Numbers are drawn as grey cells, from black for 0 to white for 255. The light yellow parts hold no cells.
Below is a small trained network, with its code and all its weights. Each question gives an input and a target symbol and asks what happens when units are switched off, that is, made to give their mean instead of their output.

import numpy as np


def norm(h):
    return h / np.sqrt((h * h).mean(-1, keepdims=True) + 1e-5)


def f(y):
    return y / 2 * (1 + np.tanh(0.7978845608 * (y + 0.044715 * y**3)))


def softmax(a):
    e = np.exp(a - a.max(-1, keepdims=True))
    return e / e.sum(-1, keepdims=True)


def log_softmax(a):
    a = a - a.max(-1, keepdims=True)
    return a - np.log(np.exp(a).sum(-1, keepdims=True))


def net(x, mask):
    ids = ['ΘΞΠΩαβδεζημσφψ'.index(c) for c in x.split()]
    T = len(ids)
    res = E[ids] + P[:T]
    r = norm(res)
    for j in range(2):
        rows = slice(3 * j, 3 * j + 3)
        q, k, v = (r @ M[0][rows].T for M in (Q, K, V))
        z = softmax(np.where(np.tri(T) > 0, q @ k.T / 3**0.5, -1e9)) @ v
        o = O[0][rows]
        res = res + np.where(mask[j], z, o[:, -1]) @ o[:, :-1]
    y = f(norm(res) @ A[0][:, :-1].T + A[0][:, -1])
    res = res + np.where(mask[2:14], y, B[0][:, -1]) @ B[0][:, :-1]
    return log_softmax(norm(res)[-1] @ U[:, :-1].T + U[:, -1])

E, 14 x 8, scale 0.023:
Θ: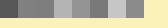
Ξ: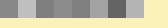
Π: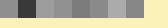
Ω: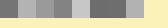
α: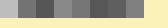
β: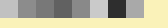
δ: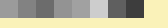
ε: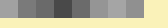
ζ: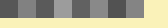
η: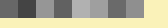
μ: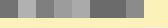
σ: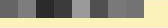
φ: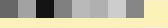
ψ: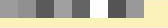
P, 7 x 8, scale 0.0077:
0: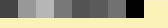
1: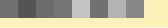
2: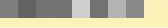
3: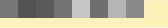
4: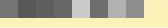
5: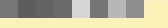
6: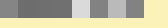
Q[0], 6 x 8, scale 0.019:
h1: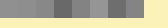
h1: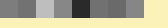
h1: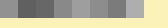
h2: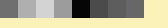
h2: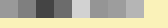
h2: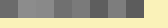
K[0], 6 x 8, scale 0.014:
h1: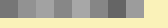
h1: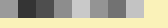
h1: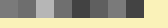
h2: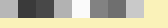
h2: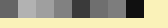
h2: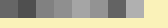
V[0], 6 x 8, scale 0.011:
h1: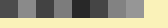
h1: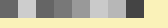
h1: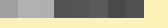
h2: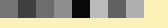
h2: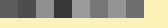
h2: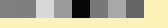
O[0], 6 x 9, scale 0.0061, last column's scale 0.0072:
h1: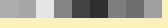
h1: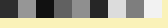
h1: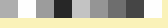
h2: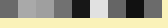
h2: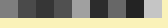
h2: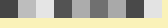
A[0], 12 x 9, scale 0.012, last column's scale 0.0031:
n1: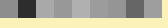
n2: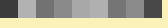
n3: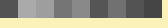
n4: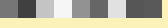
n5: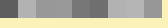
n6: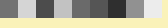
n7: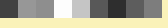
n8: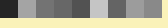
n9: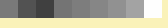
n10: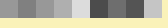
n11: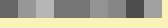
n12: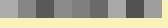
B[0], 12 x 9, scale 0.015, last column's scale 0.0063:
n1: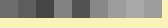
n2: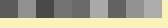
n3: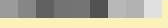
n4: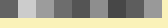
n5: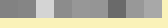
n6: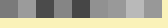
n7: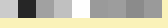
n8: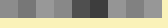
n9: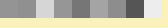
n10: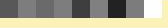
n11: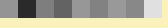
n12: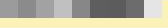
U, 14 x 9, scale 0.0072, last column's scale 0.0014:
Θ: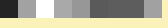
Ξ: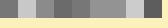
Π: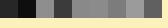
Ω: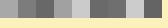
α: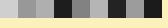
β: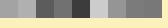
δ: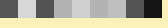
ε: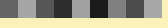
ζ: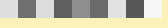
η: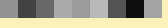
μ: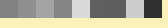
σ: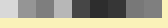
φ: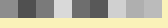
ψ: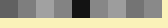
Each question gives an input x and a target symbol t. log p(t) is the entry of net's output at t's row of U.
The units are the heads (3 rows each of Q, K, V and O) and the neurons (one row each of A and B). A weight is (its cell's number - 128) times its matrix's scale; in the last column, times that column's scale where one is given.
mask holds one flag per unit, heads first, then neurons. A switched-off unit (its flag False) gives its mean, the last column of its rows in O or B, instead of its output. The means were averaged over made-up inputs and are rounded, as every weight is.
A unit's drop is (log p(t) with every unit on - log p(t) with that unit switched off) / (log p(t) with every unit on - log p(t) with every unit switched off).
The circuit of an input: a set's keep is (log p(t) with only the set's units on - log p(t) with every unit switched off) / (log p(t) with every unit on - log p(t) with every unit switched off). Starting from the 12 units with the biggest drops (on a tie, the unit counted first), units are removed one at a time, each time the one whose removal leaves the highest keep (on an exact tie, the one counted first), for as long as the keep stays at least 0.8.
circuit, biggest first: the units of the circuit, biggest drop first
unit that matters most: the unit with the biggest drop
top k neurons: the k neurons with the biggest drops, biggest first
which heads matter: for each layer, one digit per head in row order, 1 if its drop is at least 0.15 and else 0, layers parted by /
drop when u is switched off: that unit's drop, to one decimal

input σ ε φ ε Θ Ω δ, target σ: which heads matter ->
11
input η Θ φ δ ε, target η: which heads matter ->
11
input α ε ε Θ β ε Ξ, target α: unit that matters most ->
h1
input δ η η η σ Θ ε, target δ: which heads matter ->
10
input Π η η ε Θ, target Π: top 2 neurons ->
(n11, n1)
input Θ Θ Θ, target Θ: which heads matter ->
00
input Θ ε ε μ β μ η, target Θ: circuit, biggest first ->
(h1, n4)
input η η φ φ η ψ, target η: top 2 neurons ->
(n9, n3)
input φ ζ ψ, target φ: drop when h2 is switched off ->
0.4
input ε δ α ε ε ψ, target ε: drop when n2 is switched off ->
-0.1
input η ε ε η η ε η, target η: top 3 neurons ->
(n9, n3, n11)
